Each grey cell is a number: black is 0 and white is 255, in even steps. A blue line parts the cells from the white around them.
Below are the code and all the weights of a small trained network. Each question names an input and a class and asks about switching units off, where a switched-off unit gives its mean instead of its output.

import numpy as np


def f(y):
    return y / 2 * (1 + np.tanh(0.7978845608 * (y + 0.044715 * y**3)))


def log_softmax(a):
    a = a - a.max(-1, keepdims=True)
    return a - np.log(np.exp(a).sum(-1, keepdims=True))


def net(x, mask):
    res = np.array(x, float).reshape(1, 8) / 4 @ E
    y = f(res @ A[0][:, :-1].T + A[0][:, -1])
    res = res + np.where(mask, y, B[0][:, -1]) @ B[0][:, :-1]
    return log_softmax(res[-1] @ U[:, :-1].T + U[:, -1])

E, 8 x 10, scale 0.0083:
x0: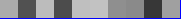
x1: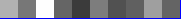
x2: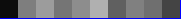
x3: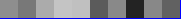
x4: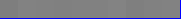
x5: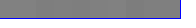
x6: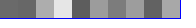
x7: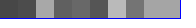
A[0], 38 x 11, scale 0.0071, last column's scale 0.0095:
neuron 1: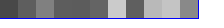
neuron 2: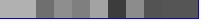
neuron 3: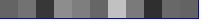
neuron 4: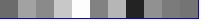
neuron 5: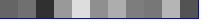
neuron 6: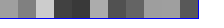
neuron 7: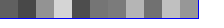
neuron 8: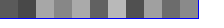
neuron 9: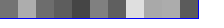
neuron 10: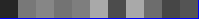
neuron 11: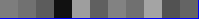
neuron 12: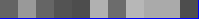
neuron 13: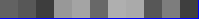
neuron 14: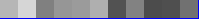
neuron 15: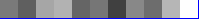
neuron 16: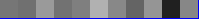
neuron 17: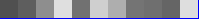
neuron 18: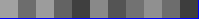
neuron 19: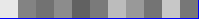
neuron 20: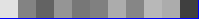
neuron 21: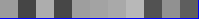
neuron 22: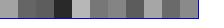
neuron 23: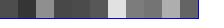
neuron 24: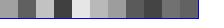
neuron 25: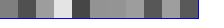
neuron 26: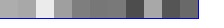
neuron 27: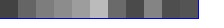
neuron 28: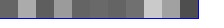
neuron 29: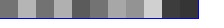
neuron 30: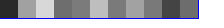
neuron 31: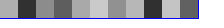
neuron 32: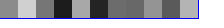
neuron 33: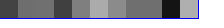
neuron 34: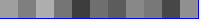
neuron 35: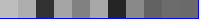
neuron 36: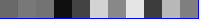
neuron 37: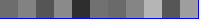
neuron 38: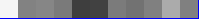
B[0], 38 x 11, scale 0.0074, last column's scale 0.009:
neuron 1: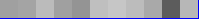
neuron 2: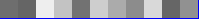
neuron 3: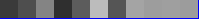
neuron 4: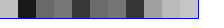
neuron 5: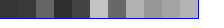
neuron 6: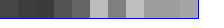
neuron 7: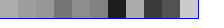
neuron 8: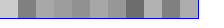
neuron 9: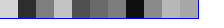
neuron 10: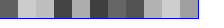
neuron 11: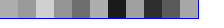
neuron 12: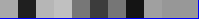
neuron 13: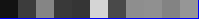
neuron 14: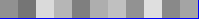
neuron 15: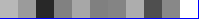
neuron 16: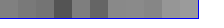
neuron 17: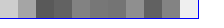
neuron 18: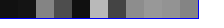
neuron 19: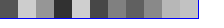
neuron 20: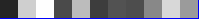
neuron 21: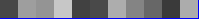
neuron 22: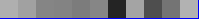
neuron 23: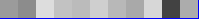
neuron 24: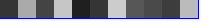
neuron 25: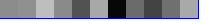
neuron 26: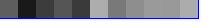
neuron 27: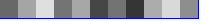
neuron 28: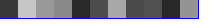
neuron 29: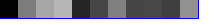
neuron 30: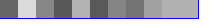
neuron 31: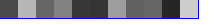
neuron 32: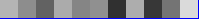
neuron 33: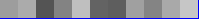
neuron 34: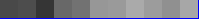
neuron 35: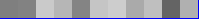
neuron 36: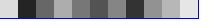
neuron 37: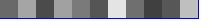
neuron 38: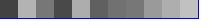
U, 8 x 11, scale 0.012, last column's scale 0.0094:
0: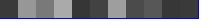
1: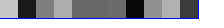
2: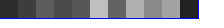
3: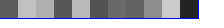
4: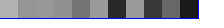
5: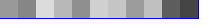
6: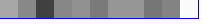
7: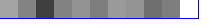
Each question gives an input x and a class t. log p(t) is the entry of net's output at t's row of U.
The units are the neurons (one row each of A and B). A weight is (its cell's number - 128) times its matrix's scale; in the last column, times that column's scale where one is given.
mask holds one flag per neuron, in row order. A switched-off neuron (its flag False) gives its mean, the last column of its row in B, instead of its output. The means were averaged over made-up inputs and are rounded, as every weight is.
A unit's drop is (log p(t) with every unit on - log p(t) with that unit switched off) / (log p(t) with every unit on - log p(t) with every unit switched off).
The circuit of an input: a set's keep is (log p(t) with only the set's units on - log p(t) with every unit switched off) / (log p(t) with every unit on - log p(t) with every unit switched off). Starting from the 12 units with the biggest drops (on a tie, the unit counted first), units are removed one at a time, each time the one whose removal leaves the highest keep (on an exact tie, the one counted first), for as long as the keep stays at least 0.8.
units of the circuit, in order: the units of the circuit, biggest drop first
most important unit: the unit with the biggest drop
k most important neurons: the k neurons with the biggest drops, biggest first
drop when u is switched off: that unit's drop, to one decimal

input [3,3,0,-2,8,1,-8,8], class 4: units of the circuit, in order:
(neuron 11)
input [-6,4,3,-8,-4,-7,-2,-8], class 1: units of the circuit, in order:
(neuron 9; neuron 12)
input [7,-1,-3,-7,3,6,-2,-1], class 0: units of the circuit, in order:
(neuron 31; neuron 21)
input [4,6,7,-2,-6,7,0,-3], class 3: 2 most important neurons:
(neuron 30; neuron 10)
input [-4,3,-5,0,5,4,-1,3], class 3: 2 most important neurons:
(neuron 38; neuron 20)
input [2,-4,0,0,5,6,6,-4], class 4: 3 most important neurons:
(neuron 25; neuron 7; neuron 37)
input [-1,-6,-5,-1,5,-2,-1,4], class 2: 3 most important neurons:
(neuron 5; neuron 13; neuron 3)
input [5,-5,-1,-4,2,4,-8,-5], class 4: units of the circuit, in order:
(neuron 11; neuron 22)
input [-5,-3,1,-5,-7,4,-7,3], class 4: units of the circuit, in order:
(neuron 11; neuron 32)
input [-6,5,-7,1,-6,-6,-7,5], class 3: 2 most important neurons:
(neuron 38; neuron 20)
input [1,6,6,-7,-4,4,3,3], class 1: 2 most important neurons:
(neuron 36; neuron 12)
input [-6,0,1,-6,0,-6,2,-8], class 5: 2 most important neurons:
(neuron 35; neuron 2)
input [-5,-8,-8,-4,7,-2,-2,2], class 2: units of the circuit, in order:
(neuron 5; neuron 13)
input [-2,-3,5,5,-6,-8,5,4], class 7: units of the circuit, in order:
(neuron 17)
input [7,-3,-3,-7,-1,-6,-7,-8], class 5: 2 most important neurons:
(neuron 35; neuron 14)
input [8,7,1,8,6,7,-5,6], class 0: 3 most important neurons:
(neuron 24; neuron 36; neuron 21)
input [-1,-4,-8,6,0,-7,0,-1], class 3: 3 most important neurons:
(neuron 20; neuron 19; neuron 36)
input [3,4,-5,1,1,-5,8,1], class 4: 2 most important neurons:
(neuron 25; neuron 7)
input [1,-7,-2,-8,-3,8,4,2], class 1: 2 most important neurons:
(neuron 36; neuron 9)
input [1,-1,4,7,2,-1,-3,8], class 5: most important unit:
neuron 1
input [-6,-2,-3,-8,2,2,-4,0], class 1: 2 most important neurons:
(neuron 9; neuron 12)
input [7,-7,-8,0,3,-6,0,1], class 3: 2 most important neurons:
(neuron 19; neuron 20)
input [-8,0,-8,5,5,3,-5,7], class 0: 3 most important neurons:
(neuron 28; neuron 29; neuron 37)
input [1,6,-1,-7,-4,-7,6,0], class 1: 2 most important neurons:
(neuron 36; neuron 9)
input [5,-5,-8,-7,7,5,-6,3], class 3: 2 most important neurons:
(neuron 19; neuron 20)
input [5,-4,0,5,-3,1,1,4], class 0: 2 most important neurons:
(neuron 24; neuron 36)
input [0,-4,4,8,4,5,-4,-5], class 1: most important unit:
neuron 4
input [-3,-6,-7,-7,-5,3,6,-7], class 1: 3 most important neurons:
(neuron 9; neuron 36; neuron 12)
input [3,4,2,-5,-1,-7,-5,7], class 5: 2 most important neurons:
(neuron 23; neuron 1)
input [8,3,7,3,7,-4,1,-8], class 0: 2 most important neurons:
(neuron 24; neuron 31)
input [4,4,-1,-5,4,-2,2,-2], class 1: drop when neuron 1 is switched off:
0.2
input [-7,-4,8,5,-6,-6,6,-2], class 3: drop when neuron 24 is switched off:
0.1
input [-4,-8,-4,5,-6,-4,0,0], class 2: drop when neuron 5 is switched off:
0.2
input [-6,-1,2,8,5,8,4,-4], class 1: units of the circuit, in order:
(neuron 4)
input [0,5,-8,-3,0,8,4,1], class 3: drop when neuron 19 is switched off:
0.1
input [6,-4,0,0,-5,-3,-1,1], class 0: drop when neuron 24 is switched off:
0.3
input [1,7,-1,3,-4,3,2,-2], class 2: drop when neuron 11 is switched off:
0.0
